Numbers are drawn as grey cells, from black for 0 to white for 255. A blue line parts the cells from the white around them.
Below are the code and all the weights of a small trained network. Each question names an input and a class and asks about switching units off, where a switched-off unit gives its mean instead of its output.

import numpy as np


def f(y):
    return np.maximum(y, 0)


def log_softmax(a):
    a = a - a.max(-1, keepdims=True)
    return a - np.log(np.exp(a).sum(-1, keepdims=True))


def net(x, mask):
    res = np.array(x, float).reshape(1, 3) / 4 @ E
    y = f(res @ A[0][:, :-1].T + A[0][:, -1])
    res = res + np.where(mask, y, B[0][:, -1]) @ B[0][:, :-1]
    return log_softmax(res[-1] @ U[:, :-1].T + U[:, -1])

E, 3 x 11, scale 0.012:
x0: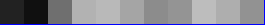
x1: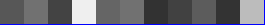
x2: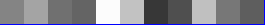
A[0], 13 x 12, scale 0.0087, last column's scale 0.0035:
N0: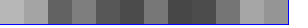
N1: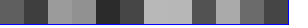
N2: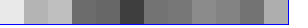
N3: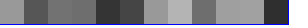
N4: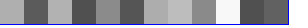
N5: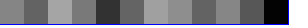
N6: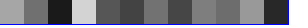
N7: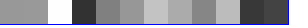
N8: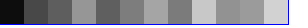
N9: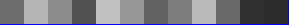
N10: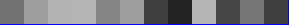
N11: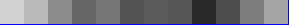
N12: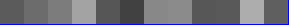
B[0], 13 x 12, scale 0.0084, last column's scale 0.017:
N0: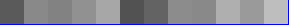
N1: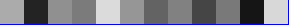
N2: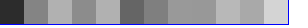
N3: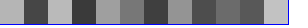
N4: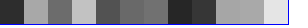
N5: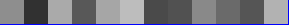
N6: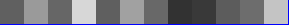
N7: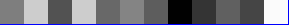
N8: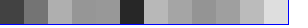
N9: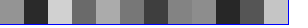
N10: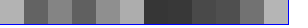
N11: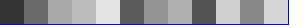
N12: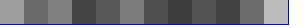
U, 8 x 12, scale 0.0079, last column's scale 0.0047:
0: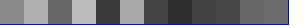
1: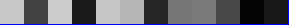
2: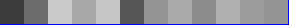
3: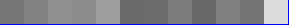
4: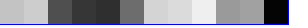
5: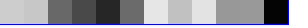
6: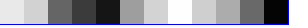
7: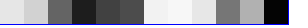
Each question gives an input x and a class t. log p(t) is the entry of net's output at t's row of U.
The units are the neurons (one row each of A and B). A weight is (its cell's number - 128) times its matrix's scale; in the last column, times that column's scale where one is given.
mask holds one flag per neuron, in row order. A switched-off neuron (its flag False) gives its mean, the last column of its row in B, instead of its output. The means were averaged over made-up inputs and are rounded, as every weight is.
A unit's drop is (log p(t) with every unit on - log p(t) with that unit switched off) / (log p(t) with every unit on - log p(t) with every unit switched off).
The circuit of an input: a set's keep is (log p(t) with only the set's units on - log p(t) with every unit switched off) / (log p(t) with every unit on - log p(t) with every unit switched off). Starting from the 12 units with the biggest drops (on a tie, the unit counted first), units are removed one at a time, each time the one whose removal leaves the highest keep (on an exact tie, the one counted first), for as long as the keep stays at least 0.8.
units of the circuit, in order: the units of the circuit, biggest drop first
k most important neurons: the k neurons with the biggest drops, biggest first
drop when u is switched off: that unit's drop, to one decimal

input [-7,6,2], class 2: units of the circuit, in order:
[N11]
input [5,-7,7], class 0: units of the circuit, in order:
[N4; N7]
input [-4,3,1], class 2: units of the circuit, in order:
[N7; N11]
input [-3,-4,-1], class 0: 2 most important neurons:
[N7; N8]
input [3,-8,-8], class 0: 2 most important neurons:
[N4; N7]
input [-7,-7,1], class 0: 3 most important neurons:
[N7; N8; N4]
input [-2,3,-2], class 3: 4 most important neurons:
[N7; N4; N11; N0]
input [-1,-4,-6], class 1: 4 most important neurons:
[N1; N3; N5; N6]
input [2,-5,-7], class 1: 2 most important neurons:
[N1; N3]
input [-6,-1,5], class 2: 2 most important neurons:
[N11; N2]
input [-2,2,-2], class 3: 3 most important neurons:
[N7; N8; N4]
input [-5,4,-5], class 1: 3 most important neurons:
[N12; N8; N4]
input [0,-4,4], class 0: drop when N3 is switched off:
0.3
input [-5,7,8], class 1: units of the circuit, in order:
[N4]
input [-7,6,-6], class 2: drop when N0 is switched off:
0.4
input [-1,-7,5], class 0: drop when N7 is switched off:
0.3
